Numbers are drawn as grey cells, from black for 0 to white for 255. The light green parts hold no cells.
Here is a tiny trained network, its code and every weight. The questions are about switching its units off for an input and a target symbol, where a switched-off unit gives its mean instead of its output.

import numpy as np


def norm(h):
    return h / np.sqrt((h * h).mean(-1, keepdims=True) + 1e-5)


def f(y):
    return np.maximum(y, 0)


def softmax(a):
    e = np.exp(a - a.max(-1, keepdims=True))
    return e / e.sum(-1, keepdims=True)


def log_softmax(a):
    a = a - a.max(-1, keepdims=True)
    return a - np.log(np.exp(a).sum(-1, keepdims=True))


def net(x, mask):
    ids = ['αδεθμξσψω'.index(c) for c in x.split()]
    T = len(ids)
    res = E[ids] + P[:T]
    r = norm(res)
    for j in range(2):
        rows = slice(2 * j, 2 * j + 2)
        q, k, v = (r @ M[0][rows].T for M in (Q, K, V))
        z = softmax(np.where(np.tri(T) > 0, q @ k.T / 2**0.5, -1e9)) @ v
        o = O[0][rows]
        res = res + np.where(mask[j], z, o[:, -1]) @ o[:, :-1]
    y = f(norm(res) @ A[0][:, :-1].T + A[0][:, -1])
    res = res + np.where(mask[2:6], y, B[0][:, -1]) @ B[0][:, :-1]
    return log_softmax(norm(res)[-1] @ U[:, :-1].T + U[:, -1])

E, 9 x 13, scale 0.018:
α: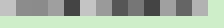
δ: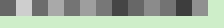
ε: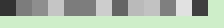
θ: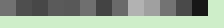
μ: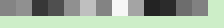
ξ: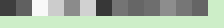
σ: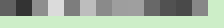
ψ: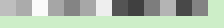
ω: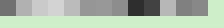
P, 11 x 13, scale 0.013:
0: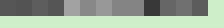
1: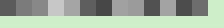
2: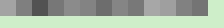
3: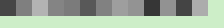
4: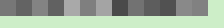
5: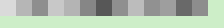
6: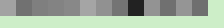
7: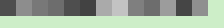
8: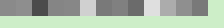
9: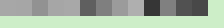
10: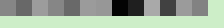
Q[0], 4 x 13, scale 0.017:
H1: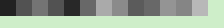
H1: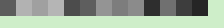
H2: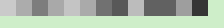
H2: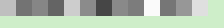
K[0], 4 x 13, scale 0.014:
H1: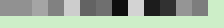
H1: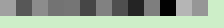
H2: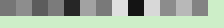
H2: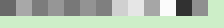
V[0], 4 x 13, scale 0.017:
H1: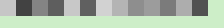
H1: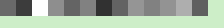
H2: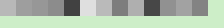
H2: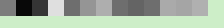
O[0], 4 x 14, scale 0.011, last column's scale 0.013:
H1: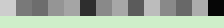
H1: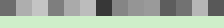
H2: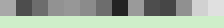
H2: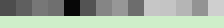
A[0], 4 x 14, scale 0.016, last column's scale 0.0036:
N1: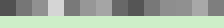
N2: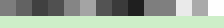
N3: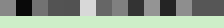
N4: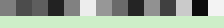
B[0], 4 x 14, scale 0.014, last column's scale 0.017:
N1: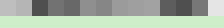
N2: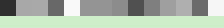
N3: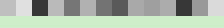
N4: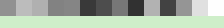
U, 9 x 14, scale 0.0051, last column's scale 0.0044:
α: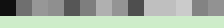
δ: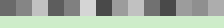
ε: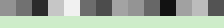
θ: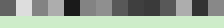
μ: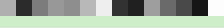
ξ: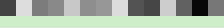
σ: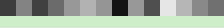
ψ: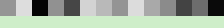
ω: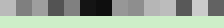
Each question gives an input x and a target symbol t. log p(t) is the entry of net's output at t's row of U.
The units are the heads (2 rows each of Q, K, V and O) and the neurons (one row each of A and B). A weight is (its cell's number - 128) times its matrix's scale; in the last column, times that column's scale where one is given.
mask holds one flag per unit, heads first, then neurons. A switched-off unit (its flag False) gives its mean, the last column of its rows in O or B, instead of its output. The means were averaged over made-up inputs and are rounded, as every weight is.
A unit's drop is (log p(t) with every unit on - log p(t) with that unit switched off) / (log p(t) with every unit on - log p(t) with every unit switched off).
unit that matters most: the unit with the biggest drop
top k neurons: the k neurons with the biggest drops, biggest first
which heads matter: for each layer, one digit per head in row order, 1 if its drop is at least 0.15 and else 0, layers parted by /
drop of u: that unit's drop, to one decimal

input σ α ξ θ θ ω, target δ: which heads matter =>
10
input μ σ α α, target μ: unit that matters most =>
H1
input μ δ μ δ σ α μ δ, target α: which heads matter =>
01
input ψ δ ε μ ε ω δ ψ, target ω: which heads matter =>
10
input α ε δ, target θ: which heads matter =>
11
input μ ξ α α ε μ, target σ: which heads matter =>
01
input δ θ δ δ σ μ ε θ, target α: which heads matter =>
01
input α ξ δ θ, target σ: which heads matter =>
01
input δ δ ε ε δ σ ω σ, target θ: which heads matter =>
11
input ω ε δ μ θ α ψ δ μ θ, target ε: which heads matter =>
11
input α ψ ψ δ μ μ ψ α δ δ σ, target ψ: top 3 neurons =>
[N3; N1; N4]
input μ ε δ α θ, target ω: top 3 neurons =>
[N2; N4; N1]
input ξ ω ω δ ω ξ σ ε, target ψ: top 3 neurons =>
[N4; N2; N1]
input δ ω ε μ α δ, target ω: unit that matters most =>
H1
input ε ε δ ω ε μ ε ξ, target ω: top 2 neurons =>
[N2; N3]
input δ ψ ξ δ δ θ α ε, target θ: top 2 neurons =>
[N2; N4]
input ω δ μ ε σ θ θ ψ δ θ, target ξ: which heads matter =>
11
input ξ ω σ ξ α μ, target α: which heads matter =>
01
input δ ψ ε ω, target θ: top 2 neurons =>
[N2; N4]
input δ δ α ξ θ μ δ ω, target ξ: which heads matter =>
01
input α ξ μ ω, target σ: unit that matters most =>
H2
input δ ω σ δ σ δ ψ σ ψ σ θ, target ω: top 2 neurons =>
[N4; N2]
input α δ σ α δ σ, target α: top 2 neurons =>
[N3; N4]
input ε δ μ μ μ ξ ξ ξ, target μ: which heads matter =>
10
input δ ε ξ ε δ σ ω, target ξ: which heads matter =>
10
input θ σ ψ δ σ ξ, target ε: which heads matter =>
11
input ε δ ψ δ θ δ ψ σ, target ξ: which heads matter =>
01
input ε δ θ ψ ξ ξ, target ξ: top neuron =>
[N4]
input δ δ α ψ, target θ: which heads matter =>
10
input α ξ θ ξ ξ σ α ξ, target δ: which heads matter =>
10
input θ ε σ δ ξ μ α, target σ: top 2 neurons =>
[N2; N4]
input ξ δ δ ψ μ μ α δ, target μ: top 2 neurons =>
[N4; N3]
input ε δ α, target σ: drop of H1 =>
-0.1
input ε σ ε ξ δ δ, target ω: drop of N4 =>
0.0
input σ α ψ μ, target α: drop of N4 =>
0.1
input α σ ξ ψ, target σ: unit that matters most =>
H2
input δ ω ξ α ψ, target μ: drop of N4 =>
0.9
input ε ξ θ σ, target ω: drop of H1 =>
1.6
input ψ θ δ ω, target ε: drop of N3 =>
0.2
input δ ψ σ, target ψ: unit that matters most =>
N4
